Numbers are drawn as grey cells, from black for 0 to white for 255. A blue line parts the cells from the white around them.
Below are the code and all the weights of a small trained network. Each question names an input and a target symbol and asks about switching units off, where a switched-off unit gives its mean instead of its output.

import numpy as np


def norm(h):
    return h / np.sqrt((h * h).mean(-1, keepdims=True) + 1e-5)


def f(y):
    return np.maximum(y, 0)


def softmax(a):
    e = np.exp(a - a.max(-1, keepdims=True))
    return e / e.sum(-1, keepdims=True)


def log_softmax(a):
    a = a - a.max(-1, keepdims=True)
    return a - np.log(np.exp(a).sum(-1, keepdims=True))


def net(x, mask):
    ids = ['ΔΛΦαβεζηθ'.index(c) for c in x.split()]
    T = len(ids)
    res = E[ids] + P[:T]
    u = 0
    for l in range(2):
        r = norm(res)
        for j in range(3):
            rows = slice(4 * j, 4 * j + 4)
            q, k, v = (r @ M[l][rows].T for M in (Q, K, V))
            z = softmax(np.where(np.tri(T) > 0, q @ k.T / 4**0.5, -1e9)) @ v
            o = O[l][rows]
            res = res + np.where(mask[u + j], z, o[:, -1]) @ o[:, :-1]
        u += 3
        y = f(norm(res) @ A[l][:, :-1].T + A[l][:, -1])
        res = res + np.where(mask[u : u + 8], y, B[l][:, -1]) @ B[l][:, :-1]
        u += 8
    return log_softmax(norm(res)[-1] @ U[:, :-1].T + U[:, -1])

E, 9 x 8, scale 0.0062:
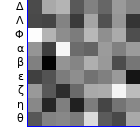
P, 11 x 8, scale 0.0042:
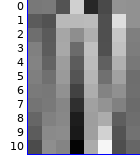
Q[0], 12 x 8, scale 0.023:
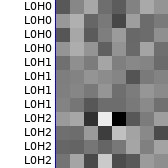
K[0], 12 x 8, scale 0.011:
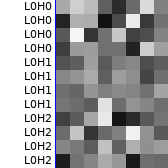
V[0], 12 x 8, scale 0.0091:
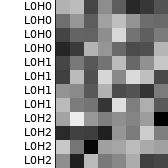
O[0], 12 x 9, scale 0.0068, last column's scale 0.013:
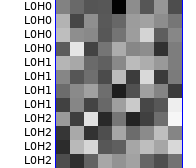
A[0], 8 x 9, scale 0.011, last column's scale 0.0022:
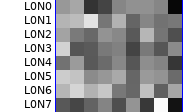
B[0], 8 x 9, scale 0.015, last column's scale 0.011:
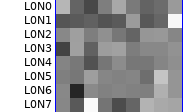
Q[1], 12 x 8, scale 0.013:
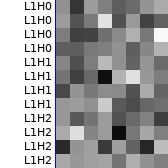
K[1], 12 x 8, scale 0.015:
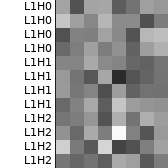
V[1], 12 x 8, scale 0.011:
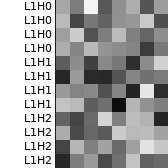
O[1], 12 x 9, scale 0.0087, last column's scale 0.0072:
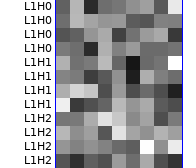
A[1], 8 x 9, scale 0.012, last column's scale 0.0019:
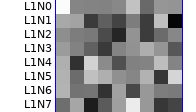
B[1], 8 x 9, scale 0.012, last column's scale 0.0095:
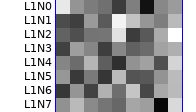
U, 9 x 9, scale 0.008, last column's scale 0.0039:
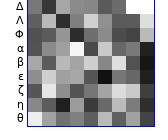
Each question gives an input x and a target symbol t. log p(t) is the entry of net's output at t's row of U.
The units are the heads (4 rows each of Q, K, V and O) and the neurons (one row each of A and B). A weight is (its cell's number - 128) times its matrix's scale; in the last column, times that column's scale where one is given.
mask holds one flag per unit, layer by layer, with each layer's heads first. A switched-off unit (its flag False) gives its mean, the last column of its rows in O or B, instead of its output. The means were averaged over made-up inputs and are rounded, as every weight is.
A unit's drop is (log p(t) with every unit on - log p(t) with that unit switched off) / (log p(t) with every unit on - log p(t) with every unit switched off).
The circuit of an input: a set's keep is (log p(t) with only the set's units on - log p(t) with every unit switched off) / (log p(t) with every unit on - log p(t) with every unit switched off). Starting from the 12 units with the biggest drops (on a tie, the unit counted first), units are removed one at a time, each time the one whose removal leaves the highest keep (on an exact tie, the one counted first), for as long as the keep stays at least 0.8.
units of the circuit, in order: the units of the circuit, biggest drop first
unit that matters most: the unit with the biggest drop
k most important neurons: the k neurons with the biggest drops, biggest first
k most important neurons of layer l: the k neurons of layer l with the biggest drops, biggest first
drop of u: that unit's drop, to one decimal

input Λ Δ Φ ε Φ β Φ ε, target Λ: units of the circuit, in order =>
L1H0, L1N4
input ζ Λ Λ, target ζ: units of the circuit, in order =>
L0H2
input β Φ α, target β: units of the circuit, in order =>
L0H2, L1H2
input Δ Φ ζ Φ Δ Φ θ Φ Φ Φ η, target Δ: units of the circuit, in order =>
L0H0, L1N7
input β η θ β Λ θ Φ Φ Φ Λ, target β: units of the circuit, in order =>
L0H2, L1H2, L0N1
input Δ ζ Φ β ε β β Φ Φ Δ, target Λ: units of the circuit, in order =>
L0H0, L1N4
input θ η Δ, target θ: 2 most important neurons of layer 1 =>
L1N0, L1N2
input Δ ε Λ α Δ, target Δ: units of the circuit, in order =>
L0H2, L1H0
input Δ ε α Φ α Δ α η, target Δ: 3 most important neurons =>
L1N7, L1N2, L0N3
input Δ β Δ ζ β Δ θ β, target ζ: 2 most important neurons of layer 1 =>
L1N2, L1N5
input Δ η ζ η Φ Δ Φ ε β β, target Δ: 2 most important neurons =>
L1N2, L1N7
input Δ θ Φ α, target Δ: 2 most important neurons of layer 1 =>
L1N7, L1N2
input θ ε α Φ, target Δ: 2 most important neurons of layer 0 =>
L0N6, L0N5
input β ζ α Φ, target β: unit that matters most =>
L0H2
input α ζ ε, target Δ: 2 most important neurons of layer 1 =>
L1N7, L1N6
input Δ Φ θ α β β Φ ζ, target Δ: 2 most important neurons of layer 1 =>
L1N7, L1N1
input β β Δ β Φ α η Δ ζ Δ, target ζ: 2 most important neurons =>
L0N1, L1N2
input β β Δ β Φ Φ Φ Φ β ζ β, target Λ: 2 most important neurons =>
L0N7, L0N0
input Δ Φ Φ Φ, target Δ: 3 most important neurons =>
L1N2, L1N7, L0N5
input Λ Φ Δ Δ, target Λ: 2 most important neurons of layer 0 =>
L0N0, L0N6
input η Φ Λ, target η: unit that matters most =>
L0H1
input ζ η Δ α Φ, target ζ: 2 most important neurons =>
L1N2, L1N5
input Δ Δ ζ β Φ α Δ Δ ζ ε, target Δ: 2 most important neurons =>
L1N7, L0N0
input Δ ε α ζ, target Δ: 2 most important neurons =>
L1N7, L0N0
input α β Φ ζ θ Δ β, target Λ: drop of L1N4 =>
0.2
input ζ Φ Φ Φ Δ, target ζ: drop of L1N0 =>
0.0
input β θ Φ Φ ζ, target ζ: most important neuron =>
L1N2
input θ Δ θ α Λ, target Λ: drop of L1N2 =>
-0.1
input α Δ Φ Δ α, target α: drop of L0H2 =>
0.6
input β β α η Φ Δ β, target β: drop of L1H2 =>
0.7
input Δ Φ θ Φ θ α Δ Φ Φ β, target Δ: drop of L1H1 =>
0.2
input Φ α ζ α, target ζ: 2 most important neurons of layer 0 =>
L0N1, L0N7
